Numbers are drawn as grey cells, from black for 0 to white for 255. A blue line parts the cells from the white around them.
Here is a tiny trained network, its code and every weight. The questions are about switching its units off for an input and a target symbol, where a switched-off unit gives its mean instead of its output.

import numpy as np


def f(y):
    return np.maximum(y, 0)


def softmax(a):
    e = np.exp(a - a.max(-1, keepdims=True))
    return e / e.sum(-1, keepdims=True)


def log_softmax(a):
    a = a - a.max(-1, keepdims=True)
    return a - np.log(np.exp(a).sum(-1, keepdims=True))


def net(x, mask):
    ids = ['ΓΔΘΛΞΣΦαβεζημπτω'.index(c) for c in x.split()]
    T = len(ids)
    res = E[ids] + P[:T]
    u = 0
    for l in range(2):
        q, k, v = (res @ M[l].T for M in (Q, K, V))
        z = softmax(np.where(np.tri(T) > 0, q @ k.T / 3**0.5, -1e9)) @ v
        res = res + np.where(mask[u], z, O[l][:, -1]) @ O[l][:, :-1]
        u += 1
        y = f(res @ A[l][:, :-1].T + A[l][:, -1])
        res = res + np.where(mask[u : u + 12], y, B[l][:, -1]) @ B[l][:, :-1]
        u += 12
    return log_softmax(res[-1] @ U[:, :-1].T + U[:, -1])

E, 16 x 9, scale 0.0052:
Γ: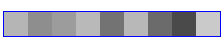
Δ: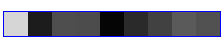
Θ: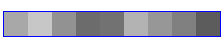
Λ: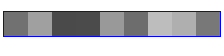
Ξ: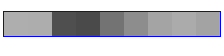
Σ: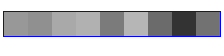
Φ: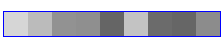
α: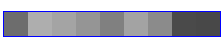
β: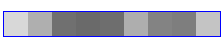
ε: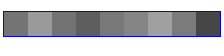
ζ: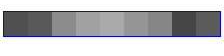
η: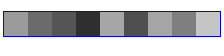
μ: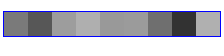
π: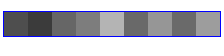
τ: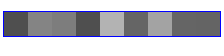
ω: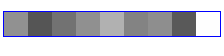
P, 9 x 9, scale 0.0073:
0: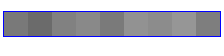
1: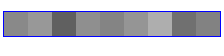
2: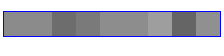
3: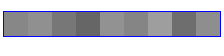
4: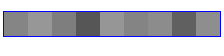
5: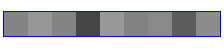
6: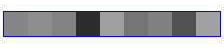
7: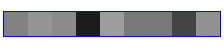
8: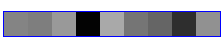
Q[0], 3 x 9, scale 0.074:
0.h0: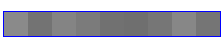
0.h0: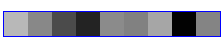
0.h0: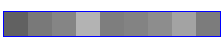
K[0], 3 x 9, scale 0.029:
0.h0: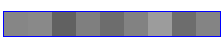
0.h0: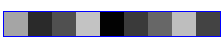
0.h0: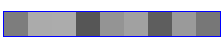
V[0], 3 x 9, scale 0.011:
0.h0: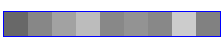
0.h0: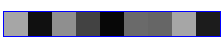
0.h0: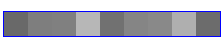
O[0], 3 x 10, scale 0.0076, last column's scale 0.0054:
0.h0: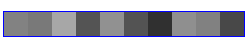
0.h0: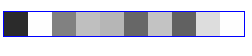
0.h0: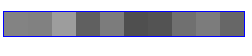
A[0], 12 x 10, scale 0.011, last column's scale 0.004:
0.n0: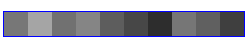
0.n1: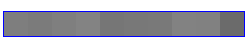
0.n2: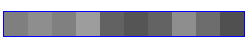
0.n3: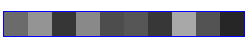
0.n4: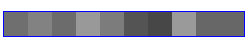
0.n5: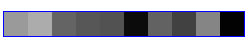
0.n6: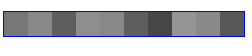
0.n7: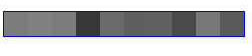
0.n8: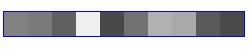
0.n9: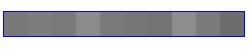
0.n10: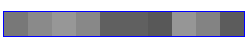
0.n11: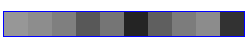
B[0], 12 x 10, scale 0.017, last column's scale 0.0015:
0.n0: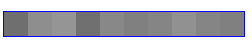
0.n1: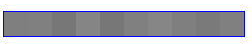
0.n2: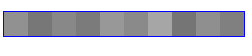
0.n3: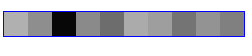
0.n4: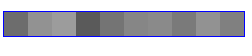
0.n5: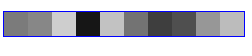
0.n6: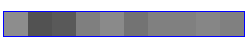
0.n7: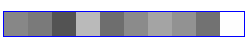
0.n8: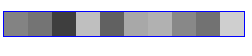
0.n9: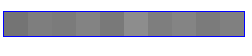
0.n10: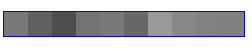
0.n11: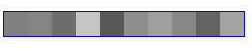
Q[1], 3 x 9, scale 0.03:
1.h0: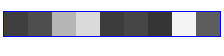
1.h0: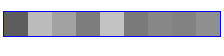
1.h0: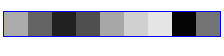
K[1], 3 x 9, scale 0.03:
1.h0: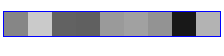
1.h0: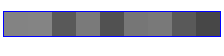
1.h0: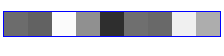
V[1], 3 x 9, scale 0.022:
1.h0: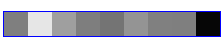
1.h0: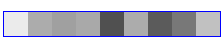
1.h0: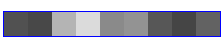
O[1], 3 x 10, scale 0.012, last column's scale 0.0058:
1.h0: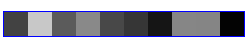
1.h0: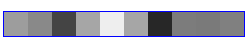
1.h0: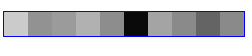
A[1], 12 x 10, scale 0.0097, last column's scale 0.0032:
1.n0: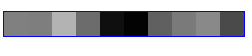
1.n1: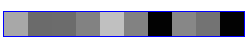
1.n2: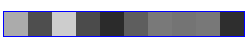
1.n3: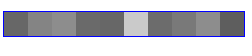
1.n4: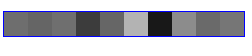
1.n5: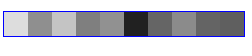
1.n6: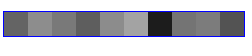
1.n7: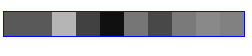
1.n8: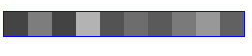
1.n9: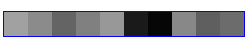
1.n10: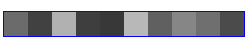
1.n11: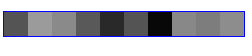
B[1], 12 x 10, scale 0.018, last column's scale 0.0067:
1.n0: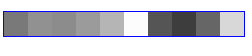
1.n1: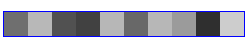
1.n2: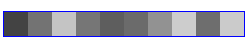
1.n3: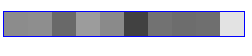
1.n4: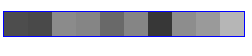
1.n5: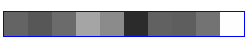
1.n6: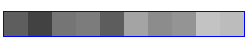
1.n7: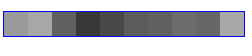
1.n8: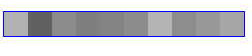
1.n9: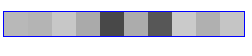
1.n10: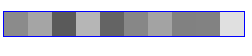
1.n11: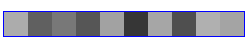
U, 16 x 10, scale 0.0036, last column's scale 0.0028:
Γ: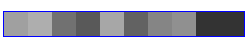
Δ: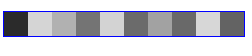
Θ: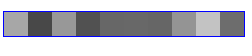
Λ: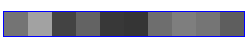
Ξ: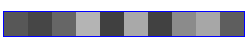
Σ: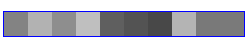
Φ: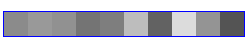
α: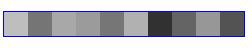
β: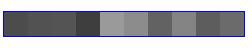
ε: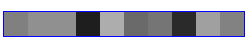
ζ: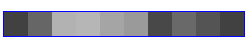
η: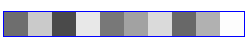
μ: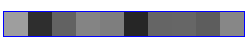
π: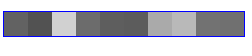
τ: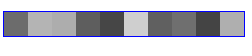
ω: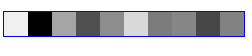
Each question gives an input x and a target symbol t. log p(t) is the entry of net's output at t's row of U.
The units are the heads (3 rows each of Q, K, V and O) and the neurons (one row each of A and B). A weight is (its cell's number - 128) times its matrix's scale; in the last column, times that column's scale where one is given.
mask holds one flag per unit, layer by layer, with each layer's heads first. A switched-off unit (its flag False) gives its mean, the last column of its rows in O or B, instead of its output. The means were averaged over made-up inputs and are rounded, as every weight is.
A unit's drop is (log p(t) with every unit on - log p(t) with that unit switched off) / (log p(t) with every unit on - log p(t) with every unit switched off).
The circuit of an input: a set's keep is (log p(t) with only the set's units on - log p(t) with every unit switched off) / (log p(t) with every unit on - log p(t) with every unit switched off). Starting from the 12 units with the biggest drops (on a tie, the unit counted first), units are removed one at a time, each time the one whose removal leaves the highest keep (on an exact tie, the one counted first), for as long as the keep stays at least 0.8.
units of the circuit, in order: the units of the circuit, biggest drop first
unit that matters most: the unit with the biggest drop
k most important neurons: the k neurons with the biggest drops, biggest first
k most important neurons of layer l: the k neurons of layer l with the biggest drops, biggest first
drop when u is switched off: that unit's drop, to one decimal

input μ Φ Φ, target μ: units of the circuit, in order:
(1.h0; 1.n5; 0.h0)
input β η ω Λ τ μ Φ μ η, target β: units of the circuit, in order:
(1.h0; 1.n1; 1.n4; 0.h0)
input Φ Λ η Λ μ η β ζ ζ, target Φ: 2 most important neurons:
(1.n9; 1.n1)
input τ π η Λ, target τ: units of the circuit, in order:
(1.h0; 1.n0; 1.n7; 0.h0)
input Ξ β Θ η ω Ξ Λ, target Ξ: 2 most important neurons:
(1.n4; 1.n6)
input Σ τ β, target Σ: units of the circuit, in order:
(1.h0; 1.n9)
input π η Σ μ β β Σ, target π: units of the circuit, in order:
(1.h0; 1.n2)
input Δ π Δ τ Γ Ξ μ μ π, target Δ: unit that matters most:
0.h0
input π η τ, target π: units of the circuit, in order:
(1.h0; 1.n2; 0.h0)
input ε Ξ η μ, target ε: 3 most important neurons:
(1.n11; 1.n7; 1.n0)
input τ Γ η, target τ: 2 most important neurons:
(1.n0; 1.n7)
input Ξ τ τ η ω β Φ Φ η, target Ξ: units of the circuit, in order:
(1.h0; 1.n4; 1.n6)
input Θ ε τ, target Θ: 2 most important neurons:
(1.n11; 1.n9)
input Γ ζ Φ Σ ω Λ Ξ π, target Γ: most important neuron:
(1.n1)
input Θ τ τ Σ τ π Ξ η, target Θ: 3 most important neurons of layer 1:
(1.n11; 1.n9; 1.n6)
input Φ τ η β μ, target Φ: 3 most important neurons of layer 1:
(1.n9; 1.n1; 1.n6)
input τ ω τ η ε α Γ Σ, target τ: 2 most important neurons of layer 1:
(1.n0; 1.n7)
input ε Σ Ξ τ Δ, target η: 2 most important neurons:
(0.n8; 1.n8)
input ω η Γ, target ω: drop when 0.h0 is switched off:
0.2
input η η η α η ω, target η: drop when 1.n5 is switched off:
0.1
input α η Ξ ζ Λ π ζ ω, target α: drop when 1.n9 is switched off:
0.6
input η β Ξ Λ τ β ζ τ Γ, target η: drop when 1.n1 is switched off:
0.0
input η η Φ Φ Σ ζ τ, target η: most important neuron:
(1.n10)
